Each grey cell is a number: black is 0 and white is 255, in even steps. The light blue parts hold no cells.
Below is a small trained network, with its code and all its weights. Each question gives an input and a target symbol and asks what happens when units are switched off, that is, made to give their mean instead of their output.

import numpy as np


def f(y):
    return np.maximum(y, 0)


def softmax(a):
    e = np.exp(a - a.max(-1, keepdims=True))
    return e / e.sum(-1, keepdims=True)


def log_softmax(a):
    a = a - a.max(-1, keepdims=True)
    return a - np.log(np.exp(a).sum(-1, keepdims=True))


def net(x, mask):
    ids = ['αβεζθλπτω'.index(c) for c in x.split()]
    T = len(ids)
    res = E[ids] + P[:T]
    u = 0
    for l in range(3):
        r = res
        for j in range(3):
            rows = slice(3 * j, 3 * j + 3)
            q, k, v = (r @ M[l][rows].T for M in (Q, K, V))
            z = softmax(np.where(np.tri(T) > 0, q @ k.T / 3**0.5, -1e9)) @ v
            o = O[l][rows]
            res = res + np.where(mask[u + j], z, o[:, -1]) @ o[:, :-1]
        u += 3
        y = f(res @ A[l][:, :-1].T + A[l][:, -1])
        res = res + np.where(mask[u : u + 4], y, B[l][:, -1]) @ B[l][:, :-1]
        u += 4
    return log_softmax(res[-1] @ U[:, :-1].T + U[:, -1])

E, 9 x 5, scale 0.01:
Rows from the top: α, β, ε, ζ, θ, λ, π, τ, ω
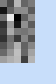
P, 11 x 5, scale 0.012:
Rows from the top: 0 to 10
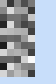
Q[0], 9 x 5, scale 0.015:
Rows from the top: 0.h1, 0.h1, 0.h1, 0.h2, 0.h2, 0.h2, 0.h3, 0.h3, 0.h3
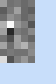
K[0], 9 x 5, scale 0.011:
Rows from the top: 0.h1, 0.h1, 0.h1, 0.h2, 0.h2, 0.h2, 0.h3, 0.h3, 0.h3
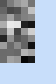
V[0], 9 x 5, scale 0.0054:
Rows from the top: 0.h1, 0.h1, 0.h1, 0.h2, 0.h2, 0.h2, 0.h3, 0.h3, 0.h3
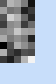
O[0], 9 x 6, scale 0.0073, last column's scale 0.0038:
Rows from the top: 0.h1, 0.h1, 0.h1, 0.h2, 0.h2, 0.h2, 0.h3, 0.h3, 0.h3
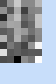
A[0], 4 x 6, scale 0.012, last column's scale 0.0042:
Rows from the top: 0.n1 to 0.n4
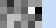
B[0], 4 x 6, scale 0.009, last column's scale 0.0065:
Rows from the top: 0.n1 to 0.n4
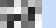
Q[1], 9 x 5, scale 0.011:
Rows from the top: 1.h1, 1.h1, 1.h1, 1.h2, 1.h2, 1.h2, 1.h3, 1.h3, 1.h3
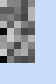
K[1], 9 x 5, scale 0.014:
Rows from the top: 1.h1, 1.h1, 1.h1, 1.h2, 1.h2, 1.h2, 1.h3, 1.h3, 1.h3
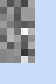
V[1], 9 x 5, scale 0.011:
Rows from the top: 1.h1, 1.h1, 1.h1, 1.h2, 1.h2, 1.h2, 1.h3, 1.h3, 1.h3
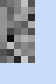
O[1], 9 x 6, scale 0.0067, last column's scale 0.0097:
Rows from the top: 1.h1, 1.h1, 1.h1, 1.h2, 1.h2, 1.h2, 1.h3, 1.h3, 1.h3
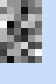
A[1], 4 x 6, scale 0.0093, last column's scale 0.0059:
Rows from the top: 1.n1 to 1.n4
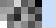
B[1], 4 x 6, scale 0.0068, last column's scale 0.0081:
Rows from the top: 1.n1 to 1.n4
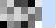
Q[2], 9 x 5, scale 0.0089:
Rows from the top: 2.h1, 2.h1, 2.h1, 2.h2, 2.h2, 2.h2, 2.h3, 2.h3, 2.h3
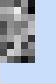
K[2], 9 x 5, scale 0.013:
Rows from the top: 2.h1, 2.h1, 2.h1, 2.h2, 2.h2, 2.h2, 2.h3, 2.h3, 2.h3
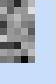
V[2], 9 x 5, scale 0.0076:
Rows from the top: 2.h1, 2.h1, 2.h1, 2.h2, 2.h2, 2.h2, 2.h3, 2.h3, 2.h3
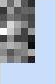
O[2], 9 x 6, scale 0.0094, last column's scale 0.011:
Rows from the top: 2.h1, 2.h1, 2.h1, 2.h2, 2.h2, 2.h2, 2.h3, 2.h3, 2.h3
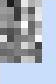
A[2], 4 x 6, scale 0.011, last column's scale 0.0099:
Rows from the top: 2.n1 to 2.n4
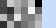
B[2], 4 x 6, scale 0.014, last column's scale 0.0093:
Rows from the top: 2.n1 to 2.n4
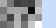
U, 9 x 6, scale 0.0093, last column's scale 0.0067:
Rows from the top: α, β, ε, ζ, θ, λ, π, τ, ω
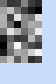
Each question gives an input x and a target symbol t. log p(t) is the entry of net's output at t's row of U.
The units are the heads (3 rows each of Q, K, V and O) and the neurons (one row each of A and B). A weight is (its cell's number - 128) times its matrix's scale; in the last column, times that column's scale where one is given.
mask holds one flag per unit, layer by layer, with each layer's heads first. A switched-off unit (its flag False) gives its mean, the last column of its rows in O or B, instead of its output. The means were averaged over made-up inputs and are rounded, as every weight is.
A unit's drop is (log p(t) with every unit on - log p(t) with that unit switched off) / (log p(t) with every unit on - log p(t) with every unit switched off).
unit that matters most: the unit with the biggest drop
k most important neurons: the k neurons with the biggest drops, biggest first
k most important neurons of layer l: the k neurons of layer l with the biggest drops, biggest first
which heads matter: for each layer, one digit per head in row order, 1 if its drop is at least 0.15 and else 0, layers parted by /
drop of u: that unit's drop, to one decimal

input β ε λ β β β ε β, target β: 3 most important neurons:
(0.n1; 0.n3; 0.n4)
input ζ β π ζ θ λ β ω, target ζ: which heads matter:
000 / 100 / 001
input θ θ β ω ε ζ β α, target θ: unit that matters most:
0.n4
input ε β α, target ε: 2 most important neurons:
(0.n2; 1.n4)
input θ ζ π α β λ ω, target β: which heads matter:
011 / 101 / 111
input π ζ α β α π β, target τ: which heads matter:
001 / 011 / 100
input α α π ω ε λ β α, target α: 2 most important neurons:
(1.n1; 0.n2)
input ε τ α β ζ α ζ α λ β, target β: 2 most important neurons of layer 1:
(1.n1; 1.n3)
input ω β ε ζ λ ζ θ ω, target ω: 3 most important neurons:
(0.n2; 1.n1; 1.n4)
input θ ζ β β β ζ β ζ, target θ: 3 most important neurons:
(0.n4; 1.n4; 1.n1)
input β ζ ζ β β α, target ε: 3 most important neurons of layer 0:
(0.n2; 0.n4; 0.n1)
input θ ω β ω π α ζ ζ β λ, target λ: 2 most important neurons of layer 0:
(0.n1; 0.n3)
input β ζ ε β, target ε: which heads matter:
001 / 010 / 000
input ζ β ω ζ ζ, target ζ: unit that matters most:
0.n2
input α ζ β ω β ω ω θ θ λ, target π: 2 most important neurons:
(0.n4; 0.n3)
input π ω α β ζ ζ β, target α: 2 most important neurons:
(0.n4; 1.n1)
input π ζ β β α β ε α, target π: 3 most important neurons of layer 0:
(0.n1; 0.n3; 0.n4)
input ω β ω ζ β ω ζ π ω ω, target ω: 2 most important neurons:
(2.n1; 0.n2)
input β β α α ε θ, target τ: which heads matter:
000 / 010 / 110
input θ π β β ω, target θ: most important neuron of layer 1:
(1.n4)
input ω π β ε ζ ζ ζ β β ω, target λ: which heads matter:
001 / 010 / 000
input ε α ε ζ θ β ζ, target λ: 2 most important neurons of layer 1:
(1.n1; 1.n4)
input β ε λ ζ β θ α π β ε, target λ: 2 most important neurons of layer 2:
(2.n2; 2.n4)
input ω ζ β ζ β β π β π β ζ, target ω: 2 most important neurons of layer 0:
(0.n2; 0.n1)
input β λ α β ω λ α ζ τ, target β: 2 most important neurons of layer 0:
(0.n4; 0.n2)
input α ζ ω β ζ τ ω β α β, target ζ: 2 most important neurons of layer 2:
(2.n1; 2.n2)
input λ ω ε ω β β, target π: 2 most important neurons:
(2.n2; 0.n1)
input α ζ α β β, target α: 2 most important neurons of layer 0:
(0.n2; 0.n1)
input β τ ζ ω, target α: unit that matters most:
1.h3
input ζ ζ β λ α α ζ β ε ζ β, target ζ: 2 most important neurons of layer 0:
(0.n4; 0.n2)
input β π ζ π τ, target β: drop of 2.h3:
0.1
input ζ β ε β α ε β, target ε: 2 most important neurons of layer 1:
(1.n1; 1.n4)
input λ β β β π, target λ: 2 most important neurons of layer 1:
(1.n4; 1.n1)
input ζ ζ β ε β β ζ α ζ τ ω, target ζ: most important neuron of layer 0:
(0.n4)
